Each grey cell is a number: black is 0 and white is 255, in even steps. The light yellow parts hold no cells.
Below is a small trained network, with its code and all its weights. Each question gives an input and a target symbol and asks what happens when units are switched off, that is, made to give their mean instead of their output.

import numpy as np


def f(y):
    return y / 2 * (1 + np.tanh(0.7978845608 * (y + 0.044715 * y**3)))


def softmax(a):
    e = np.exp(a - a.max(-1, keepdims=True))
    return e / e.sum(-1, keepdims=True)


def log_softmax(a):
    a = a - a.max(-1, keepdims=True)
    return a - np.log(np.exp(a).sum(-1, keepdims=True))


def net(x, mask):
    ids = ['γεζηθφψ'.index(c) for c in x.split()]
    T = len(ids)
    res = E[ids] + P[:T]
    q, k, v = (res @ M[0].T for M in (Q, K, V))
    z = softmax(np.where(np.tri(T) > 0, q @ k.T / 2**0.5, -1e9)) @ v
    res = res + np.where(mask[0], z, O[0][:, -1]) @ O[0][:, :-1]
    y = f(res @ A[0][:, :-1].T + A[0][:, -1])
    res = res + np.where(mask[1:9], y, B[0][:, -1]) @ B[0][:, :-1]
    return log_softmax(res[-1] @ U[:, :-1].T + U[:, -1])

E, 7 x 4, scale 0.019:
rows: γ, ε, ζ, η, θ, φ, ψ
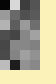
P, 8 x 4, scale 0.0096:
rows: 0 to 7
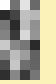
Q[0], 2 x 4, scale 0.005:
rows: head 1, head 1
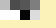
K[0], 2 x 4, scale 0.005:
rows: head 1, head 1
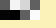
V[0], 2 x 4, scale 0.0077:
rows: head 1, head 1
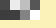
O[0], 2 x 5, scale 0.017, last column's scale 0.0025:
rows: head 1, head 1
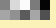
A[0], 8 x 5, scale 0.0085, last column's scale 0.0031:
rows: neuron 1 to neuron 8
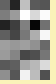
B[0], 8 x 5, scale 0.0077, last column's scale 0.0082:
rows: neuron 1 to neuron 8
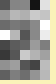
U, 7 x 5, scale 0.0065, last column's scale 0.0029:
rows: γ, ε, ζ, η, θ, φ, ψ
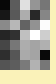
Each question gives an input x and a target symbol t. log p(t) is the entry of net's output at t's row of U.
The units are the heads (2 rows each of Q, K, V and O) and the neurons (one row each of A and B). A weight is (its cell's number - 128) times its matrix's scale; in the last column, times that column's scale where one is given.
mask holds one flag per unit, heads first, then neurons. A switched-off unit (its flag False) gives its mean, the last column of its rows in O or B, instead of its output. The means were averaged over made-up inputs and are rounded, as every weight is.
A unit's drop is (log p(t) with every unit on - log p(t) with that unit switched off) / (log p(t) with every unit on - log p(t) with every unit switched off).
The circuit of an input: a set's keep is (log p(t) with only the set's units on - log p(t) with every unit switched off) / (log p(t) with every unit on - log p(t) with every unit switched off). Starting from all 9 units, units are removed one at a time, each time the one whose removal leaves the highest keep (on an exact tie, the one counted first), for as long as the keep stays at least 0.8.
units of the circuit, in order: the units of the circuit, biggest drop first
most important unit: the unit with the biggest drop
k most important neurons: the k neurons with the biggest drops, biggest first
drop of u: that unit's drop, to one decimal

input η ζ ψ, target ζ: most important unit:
neuron 4
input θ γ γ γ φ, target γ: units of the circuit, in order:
[head 1; neuron 4]
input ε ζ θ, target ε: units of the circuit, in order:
[head 1; neuron 1]
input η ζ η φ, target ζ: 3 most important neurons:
[neuron 4; neuron 6; neuron 7]
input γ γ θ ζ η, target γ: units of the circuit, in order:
[head 1; neuron 4]
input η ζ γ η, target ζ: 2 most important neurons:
[neuron 4; neuron 7]
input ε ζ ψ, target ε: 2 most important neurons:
[neuron 1; neuron 2]
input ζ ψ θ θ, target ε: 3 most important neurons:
[neuron 1; neuron 2; neuron 7]
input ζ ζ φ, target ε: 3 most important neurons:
[neuron 1; neuron 7; neuron 2]
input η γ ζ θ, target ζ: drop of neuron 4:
0.2
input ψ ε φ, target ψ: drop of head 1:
0.8
